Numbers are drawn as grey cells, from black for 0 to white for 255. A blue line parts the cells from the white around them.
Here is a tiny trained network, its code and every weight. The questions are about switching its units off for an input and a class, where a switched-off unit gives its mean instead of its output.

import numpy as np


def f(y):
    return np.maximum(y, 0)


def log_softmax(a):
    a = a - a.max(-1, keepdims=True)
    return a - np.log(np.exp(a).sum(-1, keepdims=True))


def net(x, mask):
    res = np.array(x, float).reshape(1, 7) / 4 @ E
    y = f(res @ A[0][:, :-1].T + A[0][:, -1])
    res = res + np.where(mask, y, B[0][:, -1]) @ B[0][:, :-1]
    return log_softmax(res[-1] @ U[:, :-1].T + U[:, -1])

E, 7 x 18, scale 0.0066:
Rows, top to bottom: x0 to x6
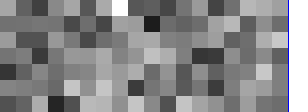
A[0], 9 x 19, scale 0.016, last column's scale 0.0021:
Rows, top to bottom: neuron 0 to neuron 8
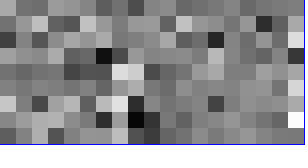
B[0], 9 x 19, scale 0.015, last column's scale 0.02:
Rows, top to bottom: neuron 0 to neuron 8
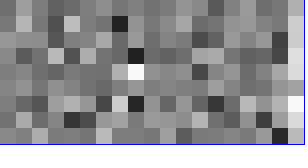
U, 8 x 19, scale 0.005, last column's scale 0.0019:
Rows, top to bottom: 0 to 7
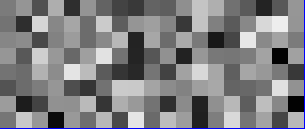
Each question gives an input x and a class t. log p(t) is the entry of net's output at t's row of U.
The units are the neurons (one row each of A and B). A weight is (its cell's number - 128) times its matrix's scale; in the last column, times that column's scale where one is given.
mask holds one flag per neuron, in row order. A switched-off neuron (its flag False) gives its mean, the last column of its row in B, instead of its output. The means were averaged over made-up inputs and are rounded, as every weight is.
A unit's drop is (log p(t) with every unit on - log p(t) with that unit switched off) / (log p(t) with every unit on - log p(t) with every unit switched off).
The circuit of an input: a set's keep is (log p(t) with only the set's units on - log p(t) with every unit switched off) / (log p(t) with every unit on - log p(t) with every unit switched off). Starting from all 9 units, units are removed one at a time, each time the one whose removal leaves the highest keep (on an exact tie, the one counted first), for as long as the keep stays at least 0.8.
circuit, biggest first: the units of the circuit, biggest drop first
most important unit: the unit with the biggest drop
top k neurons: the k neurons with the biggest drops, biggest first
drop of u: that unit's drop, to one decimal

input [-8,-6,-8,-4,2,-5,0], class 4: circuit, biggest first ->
(neuron 1; neuron 3; neuron 4)
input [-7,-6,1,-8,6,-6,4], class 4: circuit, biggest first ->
(neuron 3; neuron 1)
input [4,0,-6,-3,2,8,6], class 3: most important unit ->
neuron 8
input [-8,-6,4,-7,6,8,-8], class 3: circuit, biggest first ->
(neuron 6; neuron 4)
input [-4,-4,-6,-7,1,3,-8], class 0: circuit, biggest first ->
(neuron 6; neuron 7)
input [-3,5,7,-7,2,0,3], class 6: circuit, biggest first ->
(neuron 4; neuron 3)
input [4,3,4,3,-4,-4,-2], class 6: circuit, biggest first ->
(neuron 7; neuron 4)
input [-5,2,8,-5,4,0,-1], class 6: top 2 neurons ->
(neuron 7; neuron 4)
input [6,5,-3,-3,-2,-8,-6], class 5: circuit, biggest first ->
(neuron 4; neuron 7)
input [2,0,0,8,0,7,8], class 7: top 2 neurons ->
(neuron 2; neuron 3)
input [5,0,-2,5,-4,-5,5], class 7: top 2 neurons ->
(neuron 6; neuron 3)
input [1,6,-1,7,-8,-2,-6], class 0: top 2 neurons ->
(neuron 3; neuron 4)
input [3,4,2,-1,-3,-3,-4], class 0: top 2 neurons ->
(neuron 3; neuron 6)
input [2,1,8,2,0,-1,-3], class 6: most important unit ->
neuron 7
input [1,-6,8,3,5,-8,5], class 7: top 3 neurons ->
(neuron 6; neuron 7; neuron 3)
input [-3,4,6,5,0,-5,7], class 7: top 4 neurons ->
(neuron 6; neuron 1; neuron 4; neuron 7)
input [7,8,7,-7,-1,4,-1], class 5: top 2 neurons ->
(neuron 4; neuron 7)
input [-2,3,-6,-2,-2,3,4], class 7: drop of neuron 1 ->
0.2
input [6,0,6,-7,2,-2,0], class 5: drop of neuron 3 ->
0.1
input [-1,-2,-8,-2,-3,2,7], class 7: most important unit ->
neuron 1
